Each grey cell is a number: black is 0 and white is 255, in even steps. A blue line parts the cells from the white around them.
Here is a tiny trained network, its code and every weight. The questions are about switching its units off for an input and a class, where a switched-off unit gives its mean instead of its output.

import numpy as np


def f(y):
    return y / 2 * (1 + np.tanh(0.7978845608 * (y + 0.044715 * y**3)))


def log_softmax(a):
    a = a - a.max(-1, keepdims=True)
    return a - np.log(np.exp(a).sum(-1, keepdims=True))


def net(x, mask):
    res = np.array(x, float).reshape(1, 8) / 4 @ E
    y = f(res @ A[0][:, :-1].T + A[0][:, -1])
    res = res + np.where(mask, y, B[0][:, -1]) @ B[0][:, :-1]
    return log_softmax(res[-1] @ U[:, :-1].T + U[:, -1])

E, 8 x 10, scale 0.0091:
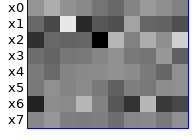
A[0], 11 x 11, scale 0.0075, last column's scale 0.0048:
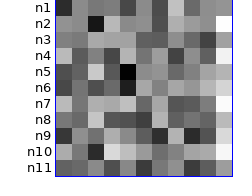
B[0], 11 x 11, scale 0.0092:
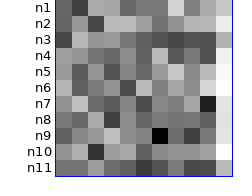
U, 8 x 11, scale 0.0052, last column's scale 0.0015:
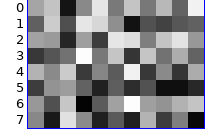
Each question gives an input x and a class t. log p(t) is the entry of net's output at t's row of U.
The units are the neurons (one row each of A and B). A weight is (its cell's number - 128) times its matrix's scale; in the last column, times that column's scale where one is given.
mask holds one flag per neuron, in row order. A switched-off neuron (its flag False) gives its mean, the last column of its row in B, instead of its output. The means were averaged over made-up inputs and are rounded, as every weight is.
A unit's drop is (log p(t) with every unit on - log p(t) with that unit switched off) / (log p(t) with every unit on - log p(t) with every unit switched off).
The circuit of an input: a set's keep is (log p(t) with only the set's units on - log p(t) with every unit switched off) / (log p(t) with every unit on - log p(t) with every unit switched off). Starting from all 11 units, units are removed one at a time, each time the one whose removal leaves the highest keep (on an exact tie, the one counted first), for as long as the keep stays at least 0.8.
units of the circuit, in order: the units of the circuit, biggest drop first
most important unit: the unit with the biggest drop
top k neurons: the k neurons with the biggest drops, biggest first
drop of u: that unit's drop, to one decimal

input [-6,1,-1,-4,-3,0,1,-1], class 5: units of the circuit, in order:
n2, n10, n6
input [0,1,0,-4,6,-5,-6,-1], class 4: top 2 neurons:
n2, n6
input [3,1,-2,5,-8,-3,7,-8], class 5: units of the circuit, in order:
n10, n3
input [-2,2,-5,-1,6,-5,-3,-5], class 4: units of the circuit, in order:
n2, n4
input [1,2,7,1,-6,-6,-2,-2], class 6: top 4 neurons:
n5, n9, n10, n2
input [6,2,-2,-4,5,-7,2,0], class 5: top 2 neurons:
n2, n10
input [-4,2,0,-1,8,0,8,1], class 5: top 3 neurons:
n3, n6, n11
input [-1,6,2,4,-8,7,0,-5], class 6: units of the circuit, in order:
n9, n5
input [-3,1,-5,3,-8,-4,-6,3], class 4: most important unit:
n2
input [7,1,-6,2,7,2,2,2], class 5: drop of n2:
0.3
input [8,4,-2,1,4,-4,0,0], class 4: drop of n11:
-0.1
